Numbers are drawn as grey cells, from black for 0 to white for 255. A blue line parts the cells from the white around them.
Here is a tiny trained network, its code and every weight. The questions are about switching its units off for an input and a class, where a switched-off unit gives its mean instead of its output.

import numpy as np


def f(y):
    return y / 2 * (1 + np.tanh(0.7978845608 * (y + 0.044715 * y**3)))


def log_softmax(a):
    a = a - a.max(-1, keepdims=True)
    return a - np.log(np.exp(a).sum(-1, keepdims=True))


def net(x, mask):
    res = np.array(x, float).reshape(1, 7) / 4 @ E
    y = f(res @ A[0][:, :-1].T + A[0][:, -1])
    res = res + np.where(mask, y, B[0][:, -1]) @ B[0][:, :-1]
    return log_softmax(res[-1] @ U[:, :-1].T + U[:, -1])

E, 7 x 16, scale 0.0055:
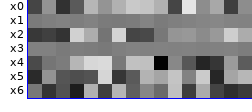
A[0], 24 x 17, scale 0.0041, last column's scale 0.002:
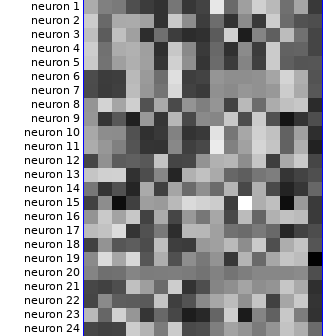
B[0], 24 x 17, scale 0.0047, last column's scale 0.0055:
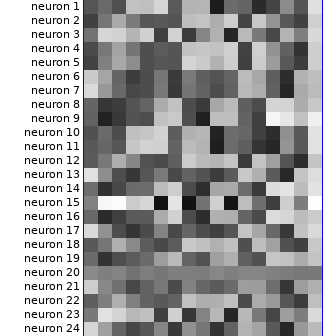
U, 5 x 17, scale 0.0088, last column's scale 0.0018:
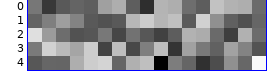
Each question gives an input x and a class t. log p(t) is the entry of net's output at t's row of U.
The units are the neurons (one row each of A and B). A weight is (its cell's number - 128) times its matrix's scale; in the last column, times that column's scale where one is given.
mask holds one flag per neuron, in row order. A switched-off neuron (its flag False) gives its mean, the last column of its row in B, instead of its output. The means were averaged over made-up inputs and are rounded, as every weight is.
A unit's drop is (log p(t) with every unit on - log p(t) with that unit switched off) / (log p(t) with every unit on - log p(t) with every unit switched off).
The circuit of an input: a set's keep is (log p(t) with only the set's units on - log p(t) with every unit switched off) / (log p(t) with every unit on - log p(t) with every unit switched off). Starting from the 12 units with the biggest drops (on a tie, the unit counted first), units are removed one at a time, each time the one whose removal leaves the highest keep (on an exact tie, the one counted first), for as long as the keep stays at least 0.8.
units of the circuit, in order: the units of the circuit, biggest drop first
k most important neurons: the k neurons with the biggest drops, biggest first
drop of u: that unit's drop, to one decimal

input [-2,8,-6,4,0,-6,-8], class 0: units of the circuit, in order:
[neuron 16]
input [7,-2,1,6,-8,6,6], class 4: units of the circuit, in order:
[neuron 11; neuron 1]
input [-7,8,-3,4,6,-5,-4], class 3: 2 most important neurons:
[neuron 3; neuron 23]
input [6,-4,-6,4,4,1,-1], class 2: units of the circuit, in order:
[neuron 13; neuron 17]
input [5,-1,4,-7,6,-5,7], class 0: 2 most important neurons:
[neuron 14; neuron 9]
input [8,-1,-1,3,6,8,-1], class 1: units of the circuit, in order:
[neuron 12; neuron 18]
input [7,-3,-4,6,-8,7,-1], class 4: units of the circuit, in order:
[neuron 11; neuron 1]
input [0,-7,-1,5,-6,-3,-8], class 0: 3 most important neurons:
[neuron 16; neuron 8; neuron 19]
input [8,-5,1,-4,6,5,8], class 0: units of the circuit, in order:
[neuron 14; neuron 9]
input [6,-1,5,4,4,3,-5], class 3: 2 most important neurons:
[neuron 15; neuron 9]
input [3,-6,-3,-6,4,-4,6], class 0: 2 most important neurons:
[neuron 14; neuron 9]
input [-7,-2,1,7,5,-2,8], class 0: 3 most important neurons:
[neuron 9; neuron 14; neuron 15]
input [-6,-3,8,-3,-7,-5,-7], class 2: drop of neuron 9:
0.2
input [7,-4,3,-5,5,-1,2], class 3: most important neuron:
[neuron 15]
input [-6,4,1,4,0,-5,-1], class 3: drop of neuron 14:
-0.1
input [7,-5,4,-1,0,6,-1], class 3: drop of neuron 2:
0.4
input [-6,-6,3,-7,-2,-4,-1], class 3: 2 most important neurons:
[neuron 23; neuron 3]
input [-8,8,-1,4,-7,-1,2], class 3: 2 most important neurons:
[neuron 23; neuron 3]
